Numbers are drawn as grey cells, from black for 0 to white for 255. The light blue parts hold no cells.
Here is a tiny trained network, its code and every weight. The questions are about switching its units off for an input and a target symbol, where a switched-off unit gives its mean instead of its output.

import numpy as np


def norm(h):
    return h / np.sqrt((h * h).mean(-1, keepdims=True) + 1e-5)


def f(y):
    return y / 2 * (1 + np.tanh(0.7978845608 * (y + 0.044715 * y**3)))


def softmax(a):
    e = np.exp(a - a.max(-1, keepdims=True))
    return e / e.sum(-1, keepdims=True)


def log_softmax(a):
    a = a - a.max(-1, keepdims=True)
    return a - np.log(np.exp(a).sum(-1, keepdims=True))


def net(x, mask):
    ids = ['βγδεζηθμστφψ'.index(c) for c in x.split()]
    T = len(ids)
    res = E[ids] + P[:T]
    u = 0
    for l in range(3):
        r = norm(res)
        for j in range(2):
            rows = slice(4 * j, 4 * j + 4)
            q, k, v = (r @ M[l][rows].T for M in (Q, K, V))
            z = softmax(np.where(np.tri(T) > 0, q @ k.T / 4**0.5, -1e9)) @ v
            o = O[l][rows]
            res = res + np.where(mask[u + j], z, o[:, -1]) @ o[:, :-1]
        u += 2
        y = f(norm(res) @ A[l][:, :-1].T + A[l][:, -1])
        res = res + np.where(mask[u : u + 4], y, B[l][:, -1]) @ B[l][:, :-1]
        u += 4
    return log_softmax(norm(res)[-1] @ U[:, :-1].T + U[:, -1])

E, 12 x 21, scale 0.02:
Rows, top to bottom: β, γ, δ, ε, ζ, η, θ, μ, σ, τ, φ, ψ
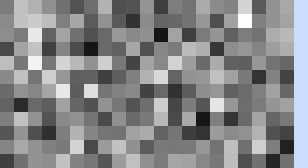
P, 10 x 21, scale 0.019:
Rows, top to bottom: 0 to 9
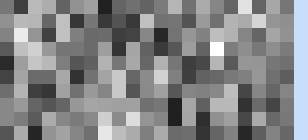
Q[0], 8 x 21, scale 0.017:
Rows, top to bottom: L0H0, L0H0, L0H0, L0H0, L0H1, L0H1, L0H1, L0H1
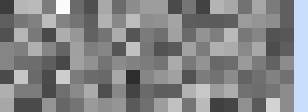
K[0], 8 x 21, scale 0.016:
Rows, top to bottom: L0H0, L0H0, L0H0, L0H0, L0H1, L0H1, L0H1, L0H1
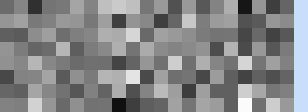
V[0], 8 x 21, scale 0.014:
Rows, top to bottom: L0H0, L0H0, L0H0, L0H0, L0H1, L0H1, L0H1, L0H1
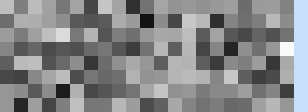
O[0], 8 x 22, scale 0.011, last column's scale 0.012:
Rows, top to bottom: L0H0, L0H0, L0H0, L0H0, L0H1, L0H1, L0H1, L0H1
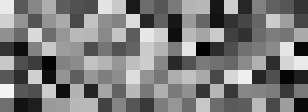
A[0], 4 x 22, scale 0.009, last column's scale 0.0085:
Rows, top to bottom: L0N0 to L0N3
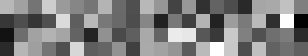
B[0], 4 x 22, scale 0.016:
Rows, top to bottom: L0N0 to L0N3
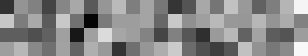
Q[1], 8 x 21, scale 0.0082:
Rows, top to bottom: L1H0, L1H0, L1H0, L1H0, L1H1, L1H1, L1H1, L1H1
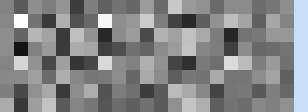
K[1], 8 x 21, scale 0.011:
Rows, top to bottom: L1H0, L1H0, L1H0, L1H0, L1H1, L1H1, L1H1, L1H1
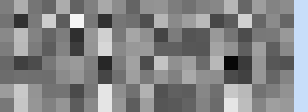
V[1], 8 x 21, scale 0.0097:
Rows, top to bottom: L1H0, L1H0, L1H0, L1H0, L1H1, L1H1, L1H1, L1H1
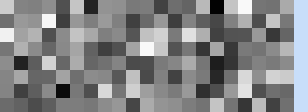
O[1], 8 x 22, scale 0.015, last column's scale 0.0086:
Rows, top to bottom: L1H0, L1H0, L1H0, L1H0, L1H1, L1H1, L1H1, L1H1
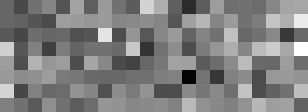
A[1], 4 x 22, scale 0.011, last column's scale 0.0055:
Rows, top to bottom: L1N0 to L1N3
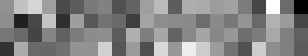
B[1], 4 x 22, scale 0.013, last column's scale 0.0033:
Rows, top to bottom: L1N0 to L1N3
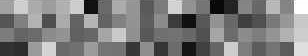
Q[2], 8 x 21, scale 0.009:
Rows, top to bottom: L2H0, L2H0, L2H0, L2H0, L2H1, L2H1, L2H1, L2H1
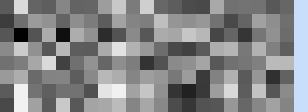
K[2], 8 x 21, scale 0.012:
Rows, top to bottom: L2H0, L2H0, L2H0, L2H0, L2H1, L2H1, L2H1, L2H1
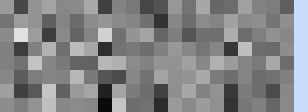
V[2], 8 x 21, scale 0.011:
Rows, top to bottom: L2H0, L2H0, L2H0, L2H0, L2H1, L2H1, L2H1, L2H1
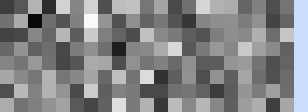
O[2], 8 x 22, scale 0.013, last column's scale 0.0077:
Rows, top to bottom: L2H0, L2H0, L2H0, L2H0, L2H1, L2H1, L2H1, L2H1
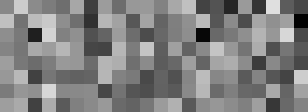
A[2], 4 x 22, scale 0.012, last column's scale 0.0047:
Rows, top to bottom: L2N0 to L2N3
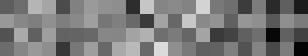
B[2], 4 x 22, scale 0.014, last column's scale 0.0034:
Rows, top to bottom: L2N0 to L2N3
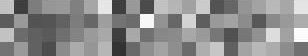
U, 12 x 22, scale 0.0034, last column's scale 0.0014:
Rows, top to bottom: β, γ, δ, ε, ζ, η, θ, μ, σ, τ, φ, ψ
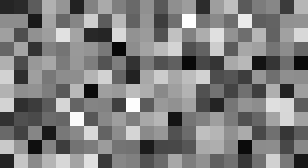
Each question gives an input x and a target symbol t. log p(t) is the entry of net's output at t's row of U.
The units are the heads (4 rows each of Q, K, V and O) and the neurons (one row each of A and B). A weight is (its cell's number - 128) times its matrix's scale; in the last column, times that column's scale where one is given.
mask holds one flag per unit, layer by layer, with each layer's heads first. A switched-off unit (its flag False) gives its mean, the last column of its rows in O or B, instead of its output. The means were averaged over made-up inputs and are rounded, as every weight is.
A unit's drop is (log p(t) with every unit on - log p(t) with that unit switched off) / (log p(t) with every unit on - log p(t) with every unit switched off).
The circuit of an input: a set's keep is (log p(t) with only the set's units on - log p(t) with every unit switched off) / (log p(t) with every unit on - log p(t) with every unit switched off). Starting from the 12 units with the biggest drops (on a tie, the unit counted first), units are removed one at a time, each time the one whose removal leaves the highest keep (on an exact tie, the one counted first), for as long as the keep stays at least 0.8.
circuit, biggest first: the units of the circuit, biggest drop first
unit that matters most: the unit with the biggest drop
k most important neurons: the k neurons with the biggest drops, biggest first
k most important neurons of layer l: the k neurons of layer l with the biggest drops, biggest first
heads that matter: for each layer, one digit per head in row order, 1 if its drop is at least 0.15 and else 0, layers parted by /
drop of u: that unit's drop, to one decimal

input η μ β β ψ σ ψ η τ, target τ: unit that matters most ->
L0H1
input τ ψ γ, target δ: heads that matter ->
00 / 00 / 10
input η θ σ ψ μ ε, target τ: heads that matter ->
01 / 00 / 00
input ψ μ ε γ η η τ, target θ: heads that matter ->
01 / 00 / 10
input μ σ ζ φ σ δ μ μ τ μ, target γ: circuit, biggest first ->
[L0H1; L1H0; L0N2]
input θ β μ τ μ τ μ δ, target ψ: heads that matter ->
01 / 11 / 01
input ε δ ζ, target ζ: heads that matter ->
10 / 01 / 00
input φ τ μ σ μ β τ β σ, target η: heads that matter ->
11 / 10 / 10
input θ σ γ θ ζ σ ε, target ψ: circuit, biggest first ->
[L0H1; L1H1; L2H1]
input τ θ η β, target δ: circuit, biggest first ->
[L2H0; L0N3]
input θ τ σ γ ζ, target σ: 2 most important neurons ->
[L0N0; L0N3]
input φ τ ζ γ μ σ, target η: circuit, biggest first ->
[L0H1; L0H0; L2H0]
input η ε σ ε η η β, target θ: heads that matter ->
01 / 00 / 00
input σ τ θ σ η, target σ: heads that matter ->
11 / 00 / 00
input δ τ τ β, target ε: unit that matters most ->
L0N1
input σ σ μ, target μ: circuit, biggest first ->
[L1H0; L0H0]
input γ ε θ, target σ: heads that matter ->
10 / 10 / 00
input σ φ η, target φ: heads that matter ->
10 / 00 / 00
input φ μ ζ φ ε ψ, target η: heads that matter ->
10 / 10 / 10
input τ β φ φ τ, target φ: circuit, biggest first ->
[L0H0]
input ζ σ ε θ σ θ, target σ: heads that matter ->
10 / 00 / 00
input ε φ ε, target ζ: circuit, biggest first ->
[L1H1; L0H0]
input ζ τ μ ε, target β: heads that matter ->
11 / 11 / 00
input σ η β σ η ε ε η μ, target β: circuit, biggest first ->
[L0H1; L0H0]
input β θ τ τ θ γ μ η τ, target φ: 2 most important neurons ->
[L0N2; L0N0]
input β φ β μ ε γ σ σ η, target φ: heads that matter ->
11 / 10 / 01
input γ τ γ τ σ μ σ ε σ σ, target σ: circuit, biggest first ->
[L0H0; L0N0]
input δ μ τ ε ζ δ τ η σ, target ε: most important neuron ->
[L0N1]
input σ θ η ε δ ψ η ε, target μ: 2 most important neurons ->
[L0N0; L1N1]
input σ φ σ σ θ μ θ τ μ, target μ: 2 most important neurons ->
[L0N2; L1N1]
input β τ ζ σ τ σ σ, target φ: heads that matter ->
11 / 11 / 01
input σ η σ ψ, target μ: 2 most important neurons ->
[L0N0; L1N1]
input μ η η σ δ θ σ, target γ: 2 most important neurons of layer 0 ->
[L0N2; L0N0]
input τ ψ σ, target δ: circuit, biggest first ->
[L2H0]
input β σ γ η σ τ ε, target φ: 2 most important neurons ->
[L0N2; L0N0]
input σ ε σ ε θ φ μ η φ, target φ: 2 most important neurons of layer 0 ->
[L0N3; L0N0]
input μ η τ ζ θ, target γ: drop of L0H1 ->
0.8
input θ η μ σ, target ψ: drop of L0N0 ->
-0.2
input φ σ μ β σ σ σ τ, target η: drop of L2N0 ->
0.2
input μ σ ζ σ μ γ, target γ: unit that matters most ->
L0H1
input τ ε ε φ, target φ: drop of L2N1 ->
0.0
